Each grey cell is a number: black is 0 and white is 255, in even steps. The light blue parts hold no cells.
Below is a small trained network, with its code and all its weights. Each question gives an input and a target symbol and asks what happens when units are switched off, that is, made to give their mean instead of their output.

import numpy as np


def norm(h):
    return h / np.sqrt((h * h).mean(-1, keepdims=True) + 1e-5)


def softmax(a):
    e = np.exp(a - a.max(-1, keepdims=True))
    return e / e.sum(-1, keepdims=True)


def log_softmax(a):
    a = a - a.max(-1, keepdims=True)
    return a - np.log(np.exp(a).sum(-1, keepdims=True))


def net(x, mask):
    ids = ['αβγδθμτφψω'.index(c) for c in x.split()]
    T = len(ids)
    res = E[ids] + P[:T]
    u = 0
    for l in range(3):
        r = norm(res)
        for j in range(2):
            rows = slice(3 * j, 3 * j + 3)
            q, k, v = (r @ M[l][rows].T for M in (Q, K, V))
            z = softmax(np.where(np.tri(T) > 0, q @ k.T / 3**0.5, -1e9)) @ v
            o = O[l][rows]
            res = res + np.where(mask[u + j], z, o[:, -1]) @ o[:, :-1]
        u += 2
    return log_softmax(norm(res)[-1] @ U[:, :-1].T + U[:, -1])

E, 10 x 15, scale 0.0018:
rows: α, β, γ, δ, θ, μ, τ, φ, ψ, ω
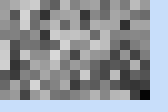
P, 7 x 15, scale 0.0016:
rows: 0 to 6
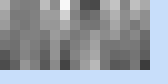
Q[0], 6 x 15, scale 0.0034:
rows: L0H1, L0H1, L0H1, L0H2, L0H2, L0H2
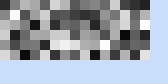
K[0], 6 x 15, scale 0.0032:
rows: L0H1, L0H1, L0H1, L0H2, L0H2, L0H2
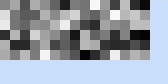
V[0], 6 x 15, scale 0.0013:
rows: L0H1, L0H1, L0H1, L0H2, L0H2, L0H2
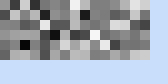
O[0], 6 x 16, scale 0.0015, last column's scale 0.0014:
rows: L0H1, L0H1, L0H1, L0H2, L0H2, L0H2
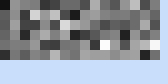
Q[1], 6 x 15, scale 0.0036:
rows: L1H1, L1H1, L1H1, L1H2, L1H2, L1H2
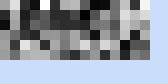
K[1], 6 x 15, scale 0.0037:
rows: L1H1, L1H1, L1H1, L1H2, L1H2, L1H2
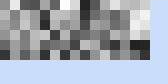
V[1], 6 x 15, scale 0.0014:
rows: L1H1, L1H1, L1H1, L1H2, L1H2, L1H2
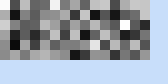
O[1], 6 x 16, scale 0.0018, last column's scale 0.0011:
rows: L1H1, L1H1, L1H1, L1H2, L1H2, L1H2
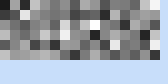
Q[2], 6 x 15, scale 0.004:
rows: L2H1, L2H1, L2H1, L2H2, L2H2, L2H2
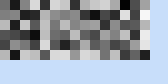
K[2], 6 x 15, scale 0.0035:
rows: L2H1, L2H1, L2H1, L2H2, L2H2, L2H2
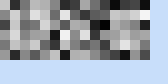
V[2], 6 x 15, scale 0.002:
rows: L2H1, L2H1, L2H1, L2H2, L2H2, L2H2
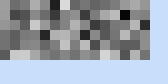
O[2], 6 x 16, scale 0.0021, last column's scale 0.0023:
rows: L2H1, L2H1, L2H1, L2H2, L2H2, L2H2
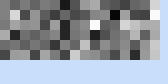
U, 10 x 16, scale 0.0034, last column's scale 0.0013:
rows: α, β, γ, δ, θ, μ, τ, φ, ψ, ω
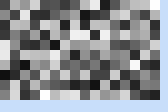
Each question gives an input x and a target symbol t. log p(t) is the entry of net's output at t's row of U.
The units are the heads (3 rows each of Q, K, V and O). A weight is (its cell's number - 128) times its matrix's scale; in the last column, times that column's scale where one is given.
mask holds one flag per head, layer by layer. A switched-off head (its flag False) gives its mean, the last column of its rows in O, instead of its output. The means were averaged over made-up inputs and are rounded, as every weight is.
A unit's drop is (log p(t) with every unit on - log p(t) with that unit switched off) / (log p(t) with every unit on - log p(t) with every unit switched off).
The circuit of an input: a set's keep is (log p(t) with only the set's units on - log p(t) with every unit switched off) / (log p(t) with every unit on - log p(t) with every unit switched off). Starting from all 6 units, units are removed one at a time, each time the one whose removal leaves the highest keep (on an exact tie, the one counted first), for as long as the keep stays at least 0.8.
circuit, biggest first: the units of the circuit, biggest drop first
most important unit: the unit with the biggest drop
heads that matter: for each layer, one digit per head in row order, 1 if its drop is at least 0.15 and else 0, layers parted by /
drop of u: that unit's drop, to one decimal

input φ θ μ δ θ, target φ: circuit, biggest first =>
[L1H1; L2H1]
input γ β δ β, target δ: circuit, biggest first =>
[L1H1; L0H2]
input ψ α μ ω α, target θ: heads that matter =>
00 / 10 / 00
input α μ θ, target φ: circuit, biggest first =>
[L2H1; L1H1]
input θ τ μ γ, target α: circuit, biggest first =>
[L1H1]
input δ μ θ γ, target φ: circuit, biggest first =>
[L2H1; L1H1]
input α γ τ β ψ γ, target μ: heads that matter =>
10 / 01 / 00
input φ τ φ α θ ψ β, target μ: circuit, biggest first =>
[L0H1; L1H2]
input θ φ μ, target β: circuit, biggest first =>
[L1H1; L0H1]
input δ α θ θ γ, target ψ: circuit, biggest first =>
[L2H1; L0H2]
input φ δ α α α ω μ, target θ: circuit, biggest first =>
[L1H1; L0H1]
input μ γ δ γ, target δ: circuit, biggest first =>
[L0H2; L1H1; L0H1; L2H1]
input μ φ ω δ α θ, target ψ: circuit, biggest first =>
[L0H1; L2H1; L0H2]
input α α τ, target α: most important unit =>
L1H1
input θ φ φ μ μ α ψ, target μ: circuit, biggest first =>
[L0H1; L1H2; L2H1]
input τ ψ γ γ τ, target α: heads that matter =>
00 / 10 / 10
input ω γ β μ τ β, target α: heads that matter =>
00 / 10 / 10
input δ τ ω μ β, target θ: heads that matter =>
10 / 10 / 00
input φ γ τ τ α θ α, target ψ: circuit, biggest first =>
[L2H1; L0H1; L1H1]
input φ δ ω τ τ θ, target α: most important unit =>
L2H1
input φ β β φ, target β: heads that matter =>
00 / 10 / 00
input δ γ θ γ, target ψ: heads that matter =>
01 / 10 / 10
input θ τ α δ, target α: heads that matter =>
00 / 10 / 00
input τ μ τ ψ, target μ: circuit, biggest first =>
[L0H1; L1H2]
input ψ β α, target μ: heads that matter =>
10 / 11 / 00
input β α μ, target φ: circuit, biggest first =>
[L2H1; L1H1]
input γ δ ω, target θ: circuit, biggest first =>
[L1H1]
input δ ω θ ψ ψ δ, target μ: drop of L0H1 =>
0.3
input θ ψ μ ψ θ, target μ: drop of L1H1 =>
0.1
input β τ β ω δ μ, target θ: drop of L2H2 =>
0.1
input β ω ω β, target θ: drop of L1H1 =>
0.6
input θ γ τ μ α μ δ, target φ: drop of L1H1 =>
0.4
